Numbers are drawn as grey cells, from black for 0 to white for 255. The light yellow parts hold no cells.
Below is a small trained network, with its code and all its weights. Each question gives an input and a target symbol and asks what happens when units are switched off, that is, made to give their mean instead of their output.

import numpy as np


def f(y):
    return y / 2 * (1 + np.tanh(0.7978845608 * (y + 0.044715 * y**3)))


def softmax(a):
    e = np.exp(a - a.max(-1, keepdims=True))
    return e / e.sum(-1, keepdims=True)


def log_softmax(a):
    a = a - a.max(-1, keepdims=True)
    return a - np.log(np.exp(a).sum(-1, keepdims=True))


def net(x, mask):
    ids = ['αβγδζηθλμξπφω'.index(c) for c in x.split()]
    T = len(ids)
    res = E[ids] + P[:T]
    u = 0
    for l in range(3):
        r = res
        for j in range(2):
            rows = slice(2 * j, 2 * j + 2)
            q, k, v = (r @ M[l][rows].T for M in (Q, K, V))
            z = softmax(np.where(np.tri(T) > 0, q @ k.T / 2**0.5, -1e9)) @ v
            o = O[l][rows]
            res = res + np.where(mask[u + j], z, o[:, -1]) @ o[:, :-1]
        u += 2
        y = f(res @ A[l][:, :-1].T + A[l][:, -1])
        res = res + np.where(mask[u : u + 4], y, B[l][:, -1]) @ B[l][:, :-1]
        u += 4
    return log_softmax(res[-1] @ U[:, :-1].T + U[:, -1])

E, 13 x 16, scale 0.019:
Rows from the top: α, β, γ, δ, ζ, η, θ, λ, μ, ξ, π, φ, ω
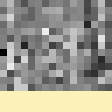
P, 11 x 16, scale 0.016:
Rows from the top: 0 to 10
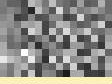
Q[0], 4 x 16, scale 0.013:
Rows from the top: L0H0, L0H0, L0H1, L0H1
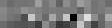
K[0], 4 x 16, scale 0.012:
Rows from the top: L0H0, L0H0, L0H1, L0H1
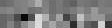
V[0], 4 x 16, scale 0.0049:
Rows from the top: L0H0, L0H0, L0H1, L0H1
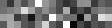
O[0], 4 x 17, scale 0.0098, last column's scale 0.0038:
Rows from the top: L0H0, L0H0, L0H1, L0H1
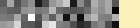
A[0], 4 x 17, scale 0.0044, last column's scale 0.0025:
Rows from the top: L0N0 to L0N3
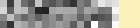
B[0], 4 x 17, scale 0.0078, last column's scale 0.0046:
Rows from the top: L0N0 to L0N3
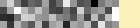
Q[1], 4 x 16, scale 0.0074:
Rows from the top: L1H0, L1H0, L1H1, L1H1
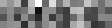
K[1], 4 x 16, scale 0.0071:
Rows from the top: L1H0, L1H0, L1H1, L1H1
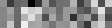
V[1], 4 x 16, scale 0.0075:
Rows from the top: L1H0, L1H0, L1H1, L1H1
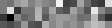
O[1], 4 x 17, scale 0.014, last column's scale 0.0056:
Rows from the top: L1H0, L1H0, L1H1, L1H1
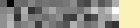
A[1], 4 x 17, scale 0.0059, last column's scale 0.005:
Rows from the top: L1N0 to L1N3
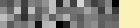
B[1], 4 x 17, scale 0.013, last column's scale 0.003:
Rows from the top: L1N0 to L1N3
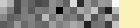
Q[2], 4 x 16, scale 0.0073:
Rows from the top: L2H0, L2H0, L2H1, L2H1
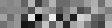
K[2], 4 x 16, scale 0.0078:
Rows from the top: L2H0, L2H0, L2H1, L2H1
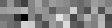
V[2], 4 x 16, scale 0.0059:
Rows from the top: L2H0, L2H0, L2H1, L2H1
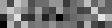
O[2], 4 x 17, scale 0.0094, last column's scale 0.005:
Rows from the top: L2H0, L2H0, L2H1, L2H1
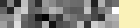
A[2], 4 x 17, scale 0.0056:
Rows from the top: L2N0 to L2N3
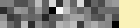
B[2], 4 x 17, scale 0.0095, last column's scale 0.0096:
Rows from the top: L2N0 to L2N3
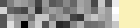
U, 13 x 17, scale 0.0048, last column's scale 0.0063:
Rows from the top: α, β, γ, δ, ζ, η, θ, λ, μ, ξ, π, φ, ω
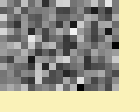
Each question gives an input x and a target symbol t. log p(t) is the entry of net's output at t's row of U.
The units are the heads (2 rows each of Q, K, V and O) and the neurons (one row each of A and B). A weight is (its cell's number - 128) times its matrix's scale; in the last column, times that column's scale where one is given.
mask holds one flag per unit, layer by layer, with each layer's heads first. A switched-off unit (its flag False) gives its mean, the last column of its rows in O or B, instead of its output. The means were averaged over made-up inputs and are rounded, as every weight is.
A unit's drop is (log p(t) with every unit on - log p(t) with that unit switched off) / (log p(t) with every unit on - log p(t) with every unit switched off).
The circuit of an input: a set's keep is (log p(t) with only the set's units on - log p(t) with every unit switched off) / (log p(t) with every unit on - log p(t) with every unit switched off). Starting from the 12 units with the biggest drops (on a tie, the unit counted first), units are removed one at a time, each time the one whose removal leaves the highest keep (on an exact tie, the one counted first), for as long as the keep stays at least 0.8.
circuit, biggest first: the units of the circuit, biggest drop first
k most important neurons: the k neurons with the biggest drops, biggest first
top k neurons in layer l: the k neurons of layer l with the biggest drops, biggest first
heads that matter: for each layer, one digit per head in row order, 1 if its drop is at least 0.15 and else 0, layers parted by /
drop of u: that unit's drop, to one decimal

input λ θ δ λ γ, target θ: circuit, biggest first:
[L0H1]
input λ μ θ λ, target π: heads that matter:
00 / 00 / 01
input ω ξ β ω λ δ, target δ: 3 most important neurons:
[L2N1, L0N1, L0N3]
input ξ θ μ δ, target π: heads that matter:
00 / 00 / 01
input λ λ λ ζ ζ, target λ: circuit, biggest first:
[L2H1, L0H1]
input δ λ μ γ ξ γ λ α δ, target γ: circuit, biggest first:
[L1H1, L1N1, L0H1]
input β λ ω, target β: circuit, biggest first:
[L0H1, L1N3, L1H0]
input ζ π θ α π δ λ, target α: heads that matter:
00 / 10 / 00
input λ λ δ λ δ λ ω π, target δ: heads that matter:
01 / 00 / 10
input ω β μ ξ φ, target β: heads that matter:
01 / 11 / 00
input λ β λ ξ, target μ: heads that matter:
01 / 00 / 00
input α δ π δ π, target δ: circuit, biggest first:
[L1H1, L2N0]
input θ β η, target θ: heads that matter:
01 / 10 / 00
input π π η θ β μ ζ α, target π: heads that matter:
00 / 00 / 01
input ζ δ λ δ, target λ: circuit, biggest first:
[L2H1]
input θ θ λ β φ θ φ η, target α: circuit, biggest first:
[L2H1, L0H1, L2N2]
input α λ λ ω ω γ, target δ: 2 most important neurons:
[L2N1, L0N1]
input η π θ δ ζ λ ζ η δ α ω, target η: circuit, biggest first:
[L0H1, L2H1]
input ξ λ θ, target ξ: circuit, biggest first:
[L1N0, L0H1, L2N3, L1H1]
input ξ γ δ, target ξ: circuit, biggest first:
[L1N0, L0H1, L2N3, L1H1]
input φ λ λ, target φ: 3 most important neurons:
[L0N0, L1N1, L0N2]
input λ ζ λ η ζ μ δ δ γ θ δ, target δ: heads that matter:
01 / 11 / 00
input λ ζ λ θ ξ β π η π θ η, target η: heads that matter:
01 / 10 / 00
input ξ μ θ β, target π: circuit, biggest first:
[L2H1]
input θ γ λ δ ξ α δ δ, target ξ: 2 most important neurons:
[L2N3, L0N3]
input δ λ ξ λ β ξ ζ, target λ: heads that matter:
01 / 00 / 01
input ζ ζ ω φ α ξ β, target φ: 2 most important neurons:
[L0N0, L1N1]
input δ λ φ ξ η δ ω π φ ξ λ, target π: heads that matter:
01 / 11 / 00
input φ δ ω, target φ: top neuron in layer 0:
[L0N0]
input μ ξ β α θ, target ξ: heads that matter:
01 / 10 / 00
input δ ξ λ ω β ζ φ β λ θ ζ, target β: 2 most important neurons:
[L1N3, L2N0]
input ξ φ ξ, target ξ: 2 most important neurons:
[L1N0, L2N3]
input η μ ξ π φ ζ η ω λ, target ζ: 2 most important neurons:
[L1N0, L2N2]
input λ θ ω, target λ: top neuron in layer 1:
[L1N1]
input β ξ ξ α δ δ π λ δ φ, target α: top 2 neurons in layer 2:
[L2N2, L2N0]
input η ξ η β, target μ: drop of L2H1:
0.2
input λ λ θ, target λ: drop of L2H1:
0.2
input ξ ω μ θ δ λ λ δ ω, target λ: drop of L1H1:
0.1
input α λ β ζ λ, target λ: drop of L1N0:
0.0
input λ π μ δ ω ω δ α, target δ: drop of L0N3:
0.1
